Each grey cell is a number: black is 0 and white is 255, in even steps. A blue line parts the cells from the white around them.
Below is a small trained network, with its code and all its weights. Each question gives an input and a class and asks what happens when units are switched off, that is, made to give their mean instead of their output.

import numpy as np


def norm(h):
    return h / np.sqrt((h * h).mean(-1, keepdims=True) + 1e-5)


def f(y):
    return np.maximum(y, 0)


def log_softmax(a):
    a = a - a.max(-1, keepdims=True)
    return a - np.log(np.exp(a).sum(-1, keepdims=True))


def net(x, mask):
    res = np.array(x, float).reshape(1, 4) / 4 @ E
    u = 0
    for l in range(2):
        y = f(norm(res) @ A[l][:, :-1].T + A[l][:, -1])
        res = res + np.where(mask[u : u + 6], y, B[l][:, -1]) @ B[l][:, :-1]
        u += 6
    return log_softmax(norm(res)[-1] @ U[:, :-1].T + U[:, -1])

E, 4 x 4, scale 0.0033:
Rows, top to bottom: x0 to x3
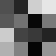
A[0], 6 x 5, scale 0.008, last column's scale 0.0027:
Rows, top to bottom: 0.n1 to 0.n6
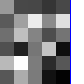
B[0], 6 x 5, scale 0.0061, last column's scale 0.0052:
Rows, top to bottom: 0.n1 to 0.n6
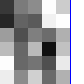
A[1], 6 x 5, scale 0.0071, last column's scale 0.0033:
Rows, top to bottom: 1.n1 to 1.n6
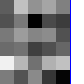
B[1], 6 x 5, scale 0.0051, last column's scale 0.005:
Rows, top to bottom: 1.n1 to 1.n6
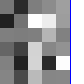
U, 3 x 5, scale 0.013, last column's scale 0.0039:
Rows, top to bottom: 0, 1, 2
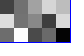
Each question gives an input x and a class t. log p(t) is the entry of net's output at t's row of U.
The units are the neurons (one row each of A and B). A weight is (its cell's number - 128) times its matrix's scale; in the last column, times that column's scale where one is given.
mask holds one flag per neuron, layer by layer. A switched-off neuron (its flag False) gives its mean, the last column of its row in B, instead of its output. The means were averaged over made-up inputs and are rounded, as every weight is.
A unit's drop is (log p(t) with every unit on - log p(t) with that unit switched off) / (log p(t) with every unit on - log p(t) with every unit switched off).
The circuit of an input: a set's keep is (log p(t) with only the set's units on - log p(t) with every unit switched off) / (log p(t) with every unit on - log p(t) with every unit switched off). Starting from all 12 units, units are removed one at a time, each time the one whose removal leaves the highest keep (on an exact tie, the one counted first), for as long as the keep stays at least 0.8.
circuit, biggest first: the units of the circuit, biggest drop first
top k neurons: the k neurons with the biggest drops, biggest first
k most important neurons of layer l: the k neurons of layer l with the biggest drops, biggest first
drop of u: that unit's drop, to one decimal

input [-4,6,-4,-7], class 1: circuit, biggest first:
0.n6
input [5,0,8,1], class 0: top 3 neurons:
0.n1, 0.n5, 1.n5
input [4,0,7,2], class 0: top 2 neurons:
0.n1, 0.n5
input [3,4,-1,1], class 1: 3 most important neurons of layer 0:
0.n4, 0.n2, 0.n1
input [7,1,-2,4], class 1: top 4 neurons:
0.n4, 0.n1, 0.n2, 1.n2
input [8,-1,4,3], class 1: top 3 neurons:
0.n4, 0.n2, 0.n1
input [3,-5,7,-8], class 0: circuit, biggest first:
0.n2, 0.n5
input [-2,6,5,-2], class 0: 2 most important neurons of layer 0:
0.n1, 0.n4
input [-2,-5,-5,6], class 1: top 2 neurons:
0.n1, 0.n5
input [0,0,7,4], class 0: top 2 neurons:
0.n1, 0.n6
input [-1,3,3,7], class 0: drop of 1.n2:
0.2
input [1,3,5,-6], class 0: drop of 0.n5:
0.4
